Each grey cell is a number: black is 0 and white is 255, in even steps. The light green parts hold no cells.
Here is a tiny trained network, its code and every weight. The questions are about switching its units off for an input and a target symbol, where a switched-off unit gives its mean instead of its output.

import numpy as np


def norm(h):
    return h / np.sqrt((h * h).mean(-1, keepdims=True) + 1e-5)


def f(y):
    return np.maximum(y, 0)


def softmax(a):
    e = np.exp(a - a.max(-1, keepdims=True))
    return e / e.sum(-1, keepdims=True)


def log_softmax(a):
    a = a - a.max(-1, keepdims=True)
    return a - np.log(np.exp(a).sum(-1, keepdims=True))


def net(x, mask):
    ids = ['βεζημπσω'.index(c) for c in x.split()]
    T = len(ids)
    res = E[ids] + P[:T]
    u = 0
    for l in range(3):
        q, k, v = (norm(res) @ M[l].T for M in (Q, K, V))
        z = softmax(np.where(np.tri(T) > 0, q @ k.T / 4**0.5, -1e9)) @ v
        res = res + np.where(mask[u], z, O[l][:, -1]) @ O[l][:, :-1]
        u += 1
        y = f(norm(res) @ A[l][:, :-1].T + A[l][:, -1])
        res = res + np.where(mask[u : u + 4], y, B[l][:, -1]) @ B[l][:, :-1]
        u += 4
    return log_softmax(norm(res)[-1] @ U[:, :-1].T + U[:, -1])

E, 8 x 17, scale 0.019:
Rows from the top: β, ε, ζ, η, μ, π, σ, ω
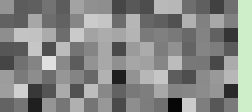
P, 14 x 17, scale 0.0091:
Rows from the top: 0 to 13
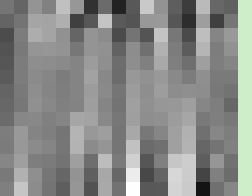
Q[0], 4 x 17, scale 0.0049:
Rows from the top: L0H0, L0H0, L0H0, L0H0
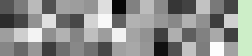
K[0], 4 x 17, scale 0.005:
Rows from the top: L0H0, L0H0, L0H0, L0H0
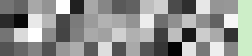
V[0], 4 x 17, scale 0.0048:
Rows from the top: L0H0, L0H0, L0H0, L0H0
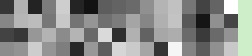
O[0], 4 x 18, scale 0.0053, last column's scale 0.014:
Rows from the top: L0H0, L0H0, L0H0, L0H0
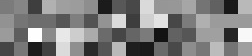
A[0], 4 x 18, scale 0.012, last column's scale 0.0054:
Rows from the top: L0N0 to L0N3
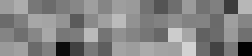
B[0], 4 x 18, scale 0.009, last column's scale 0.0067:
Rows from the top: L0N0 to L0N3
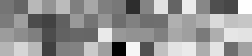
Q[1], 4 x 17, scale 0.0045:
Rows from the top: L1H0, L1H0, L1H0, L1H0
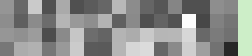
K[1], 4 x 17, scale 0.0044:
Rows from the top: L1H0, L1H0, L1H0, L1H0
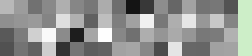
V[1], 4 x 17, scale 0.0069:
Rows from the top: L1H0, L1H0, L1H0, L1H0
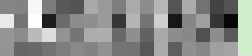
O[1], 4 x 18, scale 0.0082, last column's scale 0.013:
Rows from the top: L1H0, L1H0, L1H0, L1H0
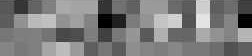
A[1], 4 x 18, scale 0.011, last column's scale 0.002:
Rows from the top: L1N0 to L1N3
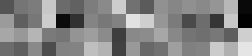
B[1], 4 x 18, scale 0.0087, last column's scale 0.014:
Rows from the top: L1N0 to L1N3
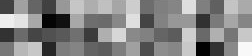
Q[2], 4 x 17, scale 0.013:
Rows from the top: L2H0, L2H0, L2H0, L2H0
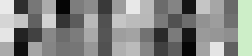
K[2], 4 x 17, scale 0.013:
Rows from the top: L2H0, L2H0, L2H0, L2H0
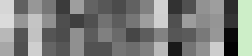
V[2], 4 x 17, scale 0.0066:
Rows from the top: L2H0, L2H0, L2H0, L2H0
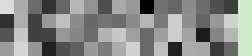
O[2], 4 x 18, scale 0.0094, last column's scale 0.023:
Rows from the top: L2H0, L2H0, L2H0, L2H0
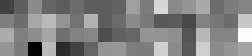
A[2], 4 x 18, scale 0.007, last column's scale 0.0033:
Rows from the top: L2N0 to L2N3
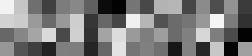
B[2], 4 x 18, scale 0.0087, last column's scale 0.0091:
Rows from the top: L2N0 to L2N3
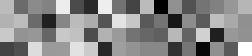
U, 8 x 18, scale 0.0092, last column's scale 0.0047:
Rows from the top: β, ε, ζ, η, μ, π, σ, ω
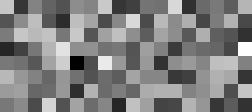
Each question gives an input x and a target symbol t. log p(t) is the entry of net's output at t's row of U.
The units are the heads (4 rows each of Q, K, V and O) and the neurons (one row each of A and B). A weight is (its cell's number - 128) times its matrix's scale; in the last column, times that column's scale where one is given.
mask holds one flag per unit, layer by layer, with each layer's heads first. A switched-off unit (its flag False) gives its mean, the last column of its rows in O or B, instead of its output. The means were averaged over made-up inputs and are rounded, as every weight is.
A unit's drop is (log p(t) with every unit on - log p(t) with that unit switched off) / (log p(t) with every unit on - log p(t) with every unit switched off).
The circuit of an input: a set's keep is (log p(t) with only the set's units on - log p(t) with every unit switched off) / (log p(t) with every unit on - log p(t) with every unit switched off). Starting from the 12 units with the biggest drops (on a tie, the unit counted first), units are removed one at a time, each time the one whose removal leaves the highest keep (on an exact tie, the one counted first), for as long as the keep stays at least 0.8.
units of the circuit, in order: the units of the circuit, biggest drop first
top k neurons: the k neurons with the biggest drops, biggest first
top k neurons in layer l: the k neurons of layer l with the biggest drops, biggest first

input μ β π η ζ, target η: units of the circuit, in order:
(L2H0, L1N3, L1H0)
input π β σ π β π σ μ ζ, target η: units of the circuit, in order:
(L0N0)
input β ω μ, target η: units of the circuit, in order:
(L1H0, L2H0)
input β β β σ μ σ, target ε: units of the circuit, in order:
(L0H0, L0N3, L1N3)
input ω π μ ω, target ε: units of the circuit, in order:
(L0H0, L1N1)
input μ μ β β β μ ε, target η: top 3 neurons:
(L0N2, L0N3, L2N3)
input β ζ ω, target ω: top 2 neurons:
(L2N0, L2N3)
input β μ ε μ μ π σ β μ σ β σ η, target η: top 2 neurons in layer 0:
(L0N3, L0N2)
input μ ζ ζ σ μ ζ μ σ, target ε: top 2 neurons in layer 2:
(L2N0, L2N3)
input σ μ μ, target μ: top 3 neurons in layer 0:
(L0N0, L0N1, L0N3)
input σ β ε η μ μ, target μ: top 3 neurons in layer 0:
(L0N0, L0N1, L0N2)
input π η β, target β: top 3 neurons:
(L2N0, L1N1, L0N0)
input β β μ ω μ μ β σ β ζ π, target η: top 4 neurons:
(L1N2, L2N3, L2N0, L0N2)
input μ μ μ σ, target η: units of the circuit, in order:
(L2N3)
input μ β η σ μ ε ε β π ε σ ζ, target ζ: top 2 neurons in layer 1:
(L1N3, L1N0)
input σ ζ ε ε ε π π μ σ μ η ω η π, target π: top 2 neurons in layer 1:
(L1N0, L1N2)
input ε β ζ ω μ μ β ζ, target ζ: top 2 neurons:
(L0N0, L2N2)
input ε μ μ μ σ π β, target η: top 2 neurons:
(L1N2, L2N3)
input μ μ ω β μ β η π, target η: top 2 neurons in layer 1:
(L1N2, L1N0)
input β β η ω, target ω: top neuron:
(L1N1)
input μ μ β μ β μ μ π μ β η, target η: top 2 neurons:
(L2N3, L0N2)
